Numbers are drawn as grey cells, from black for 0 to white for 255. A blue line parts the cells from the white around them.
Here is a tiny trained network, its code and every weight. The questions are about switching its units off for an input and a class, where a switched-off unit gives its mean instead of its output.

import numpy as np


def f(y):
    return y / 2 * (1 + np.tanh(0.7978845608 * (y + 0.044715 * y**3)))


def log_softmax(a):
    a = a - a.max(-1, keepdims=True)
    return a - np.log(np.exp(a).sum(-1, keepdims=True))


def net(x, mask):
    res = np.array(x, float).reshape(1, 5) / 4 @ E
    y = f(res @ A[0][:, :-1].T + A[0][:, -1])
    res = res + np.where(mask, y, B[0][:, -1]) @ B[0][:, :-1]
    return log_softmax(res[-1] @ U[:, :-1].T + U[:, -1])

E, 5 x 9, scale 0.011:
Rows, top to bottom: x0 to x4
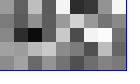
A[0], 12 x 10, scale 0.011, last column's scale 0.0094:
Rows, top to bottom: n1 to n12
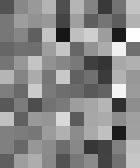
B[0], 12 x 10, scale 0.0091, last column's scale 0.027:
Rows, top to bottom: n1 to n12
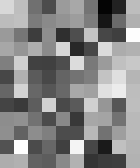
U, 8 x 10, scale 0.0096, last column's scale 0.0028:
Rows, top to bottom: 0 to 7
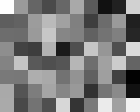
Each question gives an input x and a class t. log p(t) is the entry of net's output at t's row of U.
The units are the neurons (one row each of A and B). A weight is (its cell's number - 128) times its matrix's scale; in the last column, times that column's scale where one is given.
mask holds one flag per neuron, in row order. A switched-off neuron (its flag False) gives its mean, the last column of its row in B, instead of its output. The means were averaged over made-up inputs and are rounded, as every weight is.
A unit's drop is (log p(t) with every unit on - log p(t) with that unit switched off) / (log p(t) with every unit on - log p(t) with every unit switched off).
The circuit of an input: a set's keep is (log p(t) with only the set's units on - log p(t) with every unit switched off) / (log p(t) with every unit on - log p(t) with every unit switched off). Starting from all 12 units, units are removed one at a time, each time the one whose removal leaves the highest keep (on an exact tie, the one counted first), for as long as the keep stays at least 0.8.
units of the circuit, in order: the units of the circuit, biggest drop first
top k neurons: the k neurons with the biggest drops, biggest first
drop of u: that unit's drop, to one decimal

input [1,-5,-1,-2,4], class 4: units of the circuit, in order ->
n3
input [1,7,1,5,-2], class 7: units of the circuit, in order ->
n3, n11, n5
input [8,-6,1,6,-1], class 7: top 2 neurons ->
n4, n9
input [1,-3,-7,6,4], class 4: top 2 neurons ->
n5, n7
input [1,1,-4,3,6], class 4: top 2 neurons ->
n3, n5
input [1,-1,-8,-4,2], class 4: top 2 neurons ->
n7, n5
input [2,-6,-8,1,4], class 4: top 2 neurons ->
n7, n5
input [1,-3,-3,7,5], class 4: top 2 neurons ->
n3, n5
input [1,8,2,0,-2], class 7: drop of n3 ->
0.3
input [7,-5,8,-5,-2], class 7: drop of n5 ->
0.0
